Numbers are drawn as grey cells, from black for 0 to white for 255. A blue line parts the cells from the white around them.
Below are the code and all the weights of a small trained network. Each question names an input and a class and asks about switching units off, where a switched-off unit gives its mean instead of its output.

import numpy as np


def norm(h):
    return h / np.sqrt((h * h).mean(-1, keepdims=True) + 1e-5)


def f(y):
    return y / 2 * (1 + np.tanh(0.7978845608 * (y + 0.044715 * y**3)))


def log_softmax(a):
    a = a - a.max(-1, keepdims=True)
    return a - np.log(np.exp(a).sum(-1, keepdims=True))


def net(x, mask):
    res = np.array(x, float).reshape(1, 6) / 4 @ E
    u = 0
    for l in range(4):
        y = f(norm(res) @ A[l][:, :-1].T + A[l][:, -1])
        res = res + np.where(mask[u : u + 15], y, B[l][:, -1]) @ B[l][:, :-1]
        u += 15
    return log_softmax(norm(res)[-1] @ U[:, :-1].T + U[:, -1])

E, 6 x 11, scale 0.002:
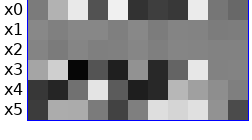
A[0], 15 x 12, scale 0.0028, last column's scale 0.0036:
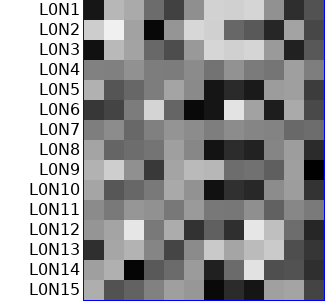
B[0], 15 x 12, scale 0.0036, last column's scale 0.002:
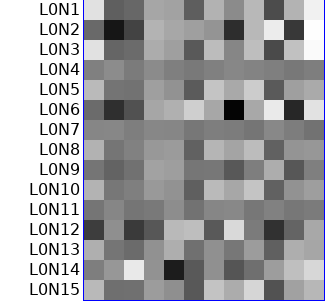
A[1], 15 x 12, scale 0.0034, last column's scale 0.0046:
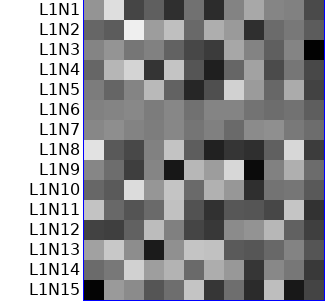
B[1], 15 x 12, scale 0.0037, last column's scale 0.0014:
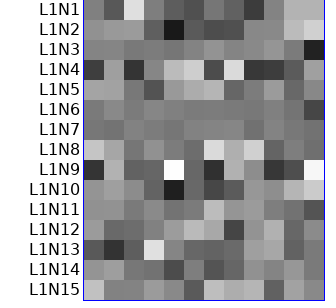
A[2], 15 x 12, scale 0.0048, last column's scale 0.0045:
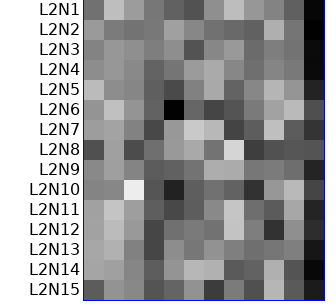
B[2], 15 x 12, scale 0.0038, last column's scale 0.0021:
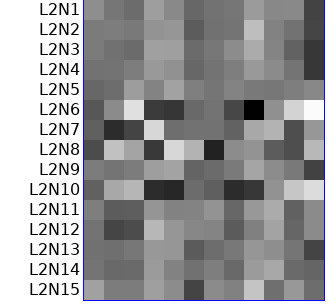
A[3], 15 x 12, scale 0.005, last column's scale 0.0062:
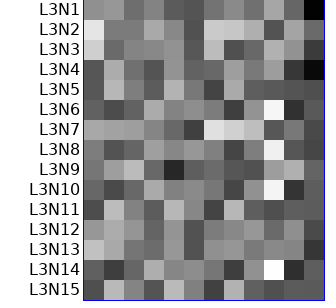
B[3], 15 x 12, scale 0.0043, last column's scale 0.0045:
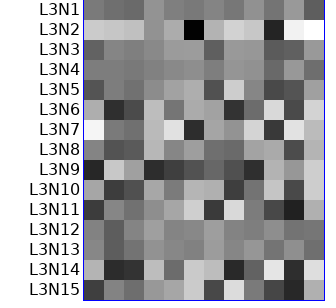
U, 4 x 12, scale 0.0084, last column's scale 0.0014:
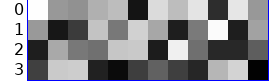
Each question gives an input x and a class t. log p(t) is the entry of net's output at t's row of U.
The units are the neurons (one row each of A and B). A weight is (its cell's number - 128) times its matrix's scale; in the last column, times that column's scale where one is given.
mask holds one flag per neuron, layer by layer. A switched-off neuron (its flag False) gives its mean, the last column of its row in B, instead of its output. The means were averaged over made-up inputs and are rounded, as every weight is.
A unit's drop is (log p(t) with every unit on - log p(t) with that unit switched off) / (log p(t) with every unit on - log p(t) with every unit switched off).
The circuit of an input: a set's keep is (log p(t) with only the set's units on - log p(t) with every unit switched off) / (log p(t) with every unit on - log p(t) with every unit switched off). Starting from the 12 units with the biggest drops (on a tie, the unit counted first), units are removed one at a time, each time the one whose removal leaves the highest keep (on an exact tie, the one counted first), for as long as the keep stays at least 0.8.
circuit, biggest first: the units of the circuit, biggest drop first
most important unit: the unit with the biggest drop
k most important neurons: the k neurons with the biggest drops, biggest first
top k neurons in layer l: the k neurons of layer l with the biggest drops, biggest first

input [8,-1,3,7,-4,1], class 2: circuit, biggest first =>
(L1N4; L0N12)
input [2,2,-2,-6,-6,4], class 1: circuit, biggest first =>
(L0N2)
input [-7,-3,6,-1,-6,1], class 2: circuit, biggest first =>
(L1N9; L2N8)
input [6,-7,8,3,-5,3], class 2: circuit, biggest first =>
(L0N12; L1N4)
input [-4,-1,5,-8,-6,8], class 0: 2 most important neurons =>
(L0N3; L0N1)
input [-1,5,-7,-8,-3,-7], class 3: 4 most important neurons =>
(L1N2; L1N10; L0N3; L0N1)
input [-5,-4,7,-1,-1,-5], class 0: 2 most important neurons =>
(L0N15; L0N5)
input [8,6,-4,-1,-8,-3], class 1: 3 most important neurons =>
(L0N2; L2N7; L1N9)
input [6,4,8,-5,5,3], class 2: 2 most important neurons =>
(L0N2; L0N12)
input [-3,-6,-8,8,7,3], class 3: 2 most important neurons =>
(L0N2; L0N14)
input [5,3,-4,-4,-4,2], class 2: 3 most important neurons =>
(L0N12; L0N6; L1N4)
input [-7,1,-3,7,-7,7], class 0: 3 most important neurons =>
(L0N6; L0N3; L0N1)
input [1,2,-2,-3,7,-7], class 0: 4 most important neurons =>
(L0N15; L0N5; L0N2; L0N10)
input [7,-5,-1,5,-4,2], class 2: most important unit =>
L1N4
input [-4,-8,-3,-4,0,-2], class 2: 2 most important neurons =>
(L1N9; L0N14)
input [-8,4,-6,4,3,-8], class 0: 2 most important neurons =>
(L0N15; L0N5)
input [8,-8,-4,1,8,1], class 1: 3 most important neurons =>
(L0N6; L1N12; L1N9)
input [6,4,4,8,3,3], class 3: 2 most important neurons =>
(L0N14; L1N1)
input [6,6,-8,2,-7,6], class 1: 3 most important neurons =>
(L0N2; L0N15; L0N5)
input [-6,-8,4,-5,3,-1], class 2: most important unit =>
L1N9
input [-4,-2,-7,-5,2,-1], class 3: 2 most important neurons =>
(L1N2; L1N10)
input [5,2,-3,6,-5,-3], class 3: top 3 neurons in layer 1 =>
(L1N1; L1N9; L1N12)
